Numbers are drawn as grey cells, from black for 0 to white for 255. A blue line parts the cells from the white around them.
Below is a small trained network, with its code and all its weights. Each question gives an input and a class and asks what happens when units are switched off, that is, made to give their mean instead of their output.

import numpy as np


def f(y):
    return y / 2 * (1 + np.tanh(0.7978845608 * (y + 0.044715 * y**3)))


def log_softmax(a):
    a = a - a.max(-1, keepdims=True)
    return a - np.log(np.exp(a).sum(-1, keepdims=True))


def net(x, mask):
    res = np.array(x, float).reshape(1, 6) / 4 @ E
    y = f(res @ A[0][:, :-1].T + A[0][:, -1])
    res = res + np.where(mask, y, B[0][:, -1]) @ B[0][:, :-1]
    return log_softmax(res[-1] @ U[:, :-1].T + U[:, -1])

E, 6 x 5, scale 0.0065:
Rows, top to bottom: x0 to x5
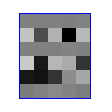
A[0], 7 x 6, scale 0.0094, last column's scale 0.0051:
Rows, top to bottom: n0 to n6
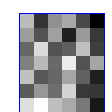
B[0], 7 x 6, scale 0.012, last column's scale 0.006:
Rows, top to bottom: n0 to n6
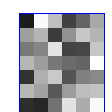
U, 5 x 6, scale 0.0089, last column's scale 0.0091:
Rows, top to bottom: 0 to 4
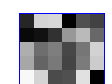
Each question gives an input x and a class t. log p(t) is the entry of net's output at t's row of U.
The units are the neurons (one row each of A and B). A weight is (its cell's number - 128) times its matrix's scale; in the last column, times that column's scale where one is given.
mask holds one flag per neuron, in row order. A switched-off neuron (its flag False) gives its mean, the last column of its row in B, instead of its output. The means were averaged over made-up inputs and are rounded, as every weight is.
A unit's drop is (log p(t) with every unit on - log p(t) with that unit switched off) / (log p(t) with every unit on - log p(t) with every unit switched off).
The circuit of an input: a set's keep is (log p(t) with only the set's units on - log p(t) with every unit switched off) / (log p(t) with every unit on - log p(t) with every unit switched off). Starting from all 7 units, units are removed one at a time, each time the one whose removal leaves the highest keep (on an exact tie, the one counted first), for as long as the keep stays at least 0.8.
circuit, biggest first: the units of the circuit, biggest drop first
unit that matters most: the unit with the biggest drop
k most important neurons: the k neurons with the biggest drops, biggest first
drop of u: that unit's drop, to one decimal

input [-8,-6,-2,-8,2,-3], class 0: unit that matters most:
n2
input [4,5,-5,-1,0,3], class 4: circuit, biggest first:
(n6, n1)
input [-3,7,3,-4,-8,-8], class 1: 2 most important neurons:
(n6, n3)
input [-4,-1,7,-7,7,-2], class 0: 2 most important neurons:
(n2, n6)
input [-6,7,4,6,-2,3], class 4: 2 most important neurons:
(n1, n2)
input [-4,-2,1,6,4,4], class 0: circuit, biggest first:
(n0, n6)
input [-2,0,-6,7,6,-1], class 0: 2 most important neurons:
(n0, n6)
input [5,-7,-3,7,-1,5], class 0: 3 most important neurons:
(n0, n4, n1)
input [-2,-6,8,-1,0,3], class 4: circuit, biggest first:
(n5, n6)
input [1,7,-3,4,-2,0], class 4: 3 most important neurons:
(n1, n6, n2)
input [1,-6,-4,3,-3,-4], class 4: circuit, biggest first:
(n5, n3)
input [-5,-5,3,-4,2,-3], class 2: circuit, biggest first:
(n6, n0)
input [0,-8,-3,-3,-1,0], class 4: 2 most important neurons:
(n5, n3)
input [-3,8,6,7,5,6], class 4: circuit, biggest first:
(n1)
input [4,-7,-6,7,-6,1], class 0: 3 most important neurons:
(n0, n4, n3)
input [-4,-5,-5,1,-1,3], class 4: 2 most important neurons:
(n5, n6)
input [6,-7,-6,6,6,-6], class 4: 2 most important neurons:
(n5, n6)
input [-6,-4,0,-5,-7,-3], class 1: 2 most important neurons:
(n6, n0)
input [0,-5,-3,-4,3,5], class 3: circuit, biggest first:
(n6, n0)
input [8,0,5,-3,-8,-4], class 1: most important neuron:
(n6)
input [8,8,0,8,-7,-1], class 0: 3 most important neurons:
(n0, n4, n5)
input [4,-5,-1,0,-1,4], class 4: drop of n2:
0.2
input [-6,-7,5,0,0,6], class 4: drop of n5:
0.3
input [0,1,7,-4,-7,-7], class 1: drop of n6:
0.9
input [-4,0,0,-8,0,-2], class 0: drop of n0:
0.0
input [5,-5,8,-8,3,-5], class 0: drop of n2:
0.6
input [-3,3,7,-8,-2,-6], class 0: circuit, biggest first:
(n2)
